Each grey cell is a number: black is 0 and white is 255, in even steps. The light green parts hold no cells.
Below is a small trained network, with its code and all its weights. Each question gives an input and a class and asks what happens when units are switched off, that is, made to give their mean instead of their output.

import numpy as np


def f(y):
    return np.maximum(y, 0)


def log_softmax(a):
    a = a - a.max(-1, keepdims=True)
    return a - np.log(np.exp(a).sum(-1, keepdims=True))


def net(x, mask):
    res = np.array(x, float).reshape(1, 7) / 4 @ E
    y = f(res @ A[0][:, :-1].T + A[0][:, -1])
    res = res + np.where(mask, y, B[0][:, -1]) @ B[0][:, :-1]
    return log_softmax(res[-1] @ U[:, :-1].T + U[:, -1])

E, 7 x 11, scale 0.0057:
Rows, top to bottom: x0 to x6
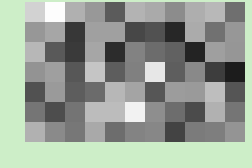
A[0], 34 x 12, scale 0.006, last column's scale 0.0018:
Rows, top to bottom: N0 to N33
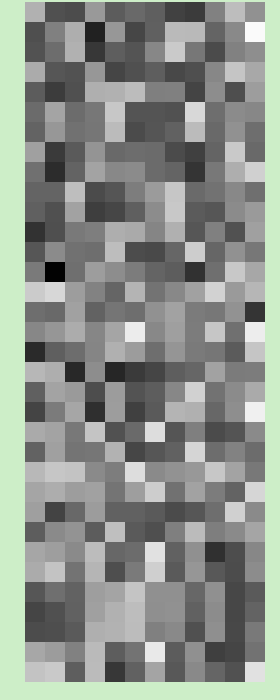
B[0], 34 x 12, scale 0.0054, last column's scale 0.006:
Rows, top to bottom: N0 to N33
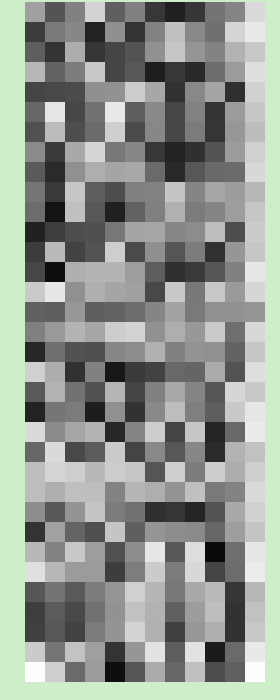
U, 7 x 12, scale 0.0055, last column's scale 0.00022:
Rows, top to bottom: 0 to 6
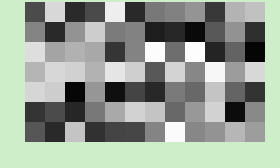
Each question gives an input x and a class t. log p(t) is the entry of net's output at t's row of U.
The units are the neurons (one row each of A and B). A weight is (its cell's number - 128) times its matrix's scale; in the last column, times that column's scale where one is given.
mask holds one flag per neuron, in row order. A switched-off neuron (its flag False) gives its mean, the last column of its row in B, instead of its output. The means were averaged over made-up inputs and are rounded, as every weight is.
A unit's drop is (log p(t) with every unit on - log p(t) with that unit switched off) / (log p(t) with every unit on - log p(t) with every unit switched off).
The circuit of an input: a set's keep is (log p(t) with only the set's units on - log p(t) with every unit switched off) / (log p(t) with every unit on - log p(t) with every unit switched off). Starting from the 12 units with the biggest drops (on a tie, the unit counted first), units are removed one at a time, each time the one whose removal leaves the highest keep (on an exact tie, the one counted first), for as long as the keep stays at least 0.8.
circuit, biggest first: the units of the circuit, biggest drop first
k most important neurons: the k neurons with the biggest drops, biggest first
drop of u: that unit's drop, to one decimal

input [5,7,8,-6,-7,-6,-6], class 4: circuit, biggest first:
(N18)
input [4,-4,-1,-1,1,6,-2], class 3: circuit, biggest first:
(N23; N16)
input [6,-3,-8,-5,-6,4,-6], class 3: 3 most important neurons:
(N23; N16; N14)
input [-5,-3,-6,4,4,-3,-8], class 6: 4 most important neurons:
(N2; N10; N9; N11)
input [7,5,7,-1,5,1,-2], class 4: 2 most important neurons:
(N18; N33)
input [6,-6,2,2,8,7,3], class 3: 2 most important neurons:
(N23; N14)
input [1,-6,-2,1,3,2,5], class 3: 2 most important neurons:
(N23; N16)
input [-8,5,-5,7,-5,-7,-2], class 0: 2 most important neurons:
(N12; N22)
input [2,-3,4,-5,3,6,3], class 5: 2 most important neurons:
(N4; N31)
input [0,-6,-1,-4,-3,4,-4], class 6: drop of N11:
-0.1
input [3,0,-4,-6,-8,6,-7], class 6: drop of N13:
0.0
